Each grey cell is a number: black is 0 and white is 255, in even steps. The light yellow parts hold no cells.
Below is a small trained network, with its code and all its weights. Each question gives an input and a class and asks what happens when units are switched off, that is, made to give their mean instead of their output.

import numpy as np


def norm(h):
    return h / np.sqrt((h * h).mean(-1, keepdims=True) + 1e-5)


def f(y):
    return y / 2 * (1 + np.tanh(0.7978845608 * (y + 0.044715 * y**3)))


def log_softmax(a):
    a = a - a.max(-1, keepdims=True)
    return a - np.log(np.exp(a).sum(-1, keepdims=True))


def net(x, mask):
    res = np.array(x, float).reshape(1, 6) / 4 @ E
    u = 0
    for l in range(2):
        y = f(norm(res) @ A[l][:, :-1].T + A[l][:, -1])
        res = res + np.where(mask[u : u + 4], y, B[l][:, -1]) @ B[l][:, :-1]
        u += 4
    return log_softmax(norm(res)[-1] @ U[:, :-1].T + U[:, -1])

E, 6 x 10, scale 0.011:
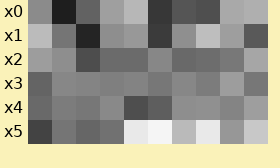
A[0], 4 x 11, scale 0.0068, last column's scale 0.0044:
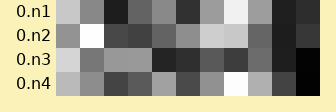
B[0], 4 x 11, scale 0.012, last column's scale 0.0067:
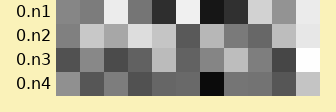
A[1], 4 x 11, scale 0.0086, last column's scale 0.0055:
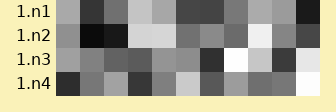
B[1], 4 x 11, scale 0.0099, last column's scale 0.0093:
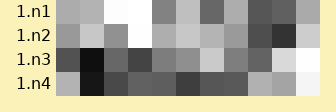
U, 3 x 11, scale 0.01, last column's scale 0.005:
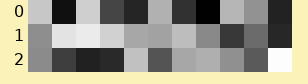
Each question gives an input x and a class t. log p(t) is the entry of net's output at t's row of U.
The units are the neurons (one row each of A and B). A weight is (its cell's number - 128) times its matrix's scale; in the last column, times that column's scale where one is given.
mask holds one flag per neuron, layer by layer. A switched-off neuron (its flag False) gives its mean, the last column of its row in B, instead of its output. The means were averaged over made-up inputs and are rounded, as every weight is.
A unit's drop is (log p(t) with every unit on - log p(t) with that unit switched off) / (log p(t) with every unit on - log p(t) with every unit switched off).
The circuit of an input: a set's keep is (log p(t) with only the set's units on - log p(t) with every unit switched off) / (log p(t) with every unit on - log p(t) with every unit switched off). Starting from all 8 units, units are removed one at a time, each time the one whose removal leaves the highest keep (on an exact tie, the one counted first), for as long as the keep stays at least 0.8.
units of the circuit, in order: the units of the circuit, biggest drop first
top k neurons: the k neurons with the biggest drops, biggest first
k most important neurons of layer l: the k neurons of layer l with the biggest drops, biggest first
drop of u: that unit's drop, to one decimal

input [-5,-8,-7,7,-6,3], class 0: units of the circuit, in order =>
(1.n4)
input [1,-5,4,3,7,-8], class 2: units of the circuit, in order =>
(0.n3 0.n1)
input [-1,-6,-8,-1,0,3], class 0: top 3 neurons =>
(0.n3 1.n4 1.n3)
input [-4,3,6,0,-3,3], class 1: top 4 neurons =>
(0.n2 1.n4 1.n3 0.n3)
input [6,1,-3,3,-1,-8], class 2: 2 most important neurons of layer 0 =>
(0.n3 0.n2)
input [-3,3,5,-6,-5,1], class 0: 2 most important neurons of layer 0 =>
(0.n1 0.n4)
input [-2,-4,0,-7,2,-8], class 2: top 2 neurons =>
(0.n3 0.n1)
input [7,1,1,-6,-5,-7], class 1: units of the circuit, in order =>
(1.n1 1.n4)
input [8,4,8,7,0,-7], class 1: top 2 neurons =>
(1.n1 1.n2)
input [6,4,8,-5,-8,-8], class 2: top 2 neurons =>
(0.n3 0.n2)
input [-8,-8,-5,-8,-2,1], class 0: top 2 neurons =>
(1.n4 1.n2)
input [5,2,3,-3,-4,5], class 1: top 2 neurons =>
(1.n2 0.n3)
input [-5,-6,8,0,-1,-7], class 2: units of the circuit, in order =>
(0.n1 0.n3)
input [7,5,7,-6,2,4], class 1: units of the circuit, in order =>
(1.n2)
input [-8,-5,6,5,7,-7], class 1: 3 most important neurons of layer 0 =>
(0.n1 0.n4 0.n2)
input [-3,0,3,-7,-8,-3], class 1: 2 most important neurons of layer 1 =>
(1.n4 1.n3)
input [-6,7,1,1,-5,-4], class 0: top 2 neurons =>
(0.n1 0.n4)
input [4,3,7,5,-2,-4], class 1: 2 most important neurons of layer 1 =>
(1.n2 1.n1)
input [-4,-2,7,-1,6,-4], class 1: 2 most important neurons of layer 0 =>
(0.n1 0.n4)
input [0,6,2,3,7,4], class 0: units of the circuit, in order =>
(0.n1)
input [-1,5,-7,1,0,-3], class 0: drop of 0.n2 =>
0.0
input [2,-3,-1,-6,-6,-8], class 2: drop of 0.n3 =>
0.5
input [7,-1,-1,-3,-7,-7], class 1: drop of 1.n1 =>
0.3
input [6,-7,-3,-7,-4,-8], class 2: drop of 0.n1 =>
0.6
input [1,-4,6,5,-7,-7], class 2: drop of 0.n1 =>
0.2
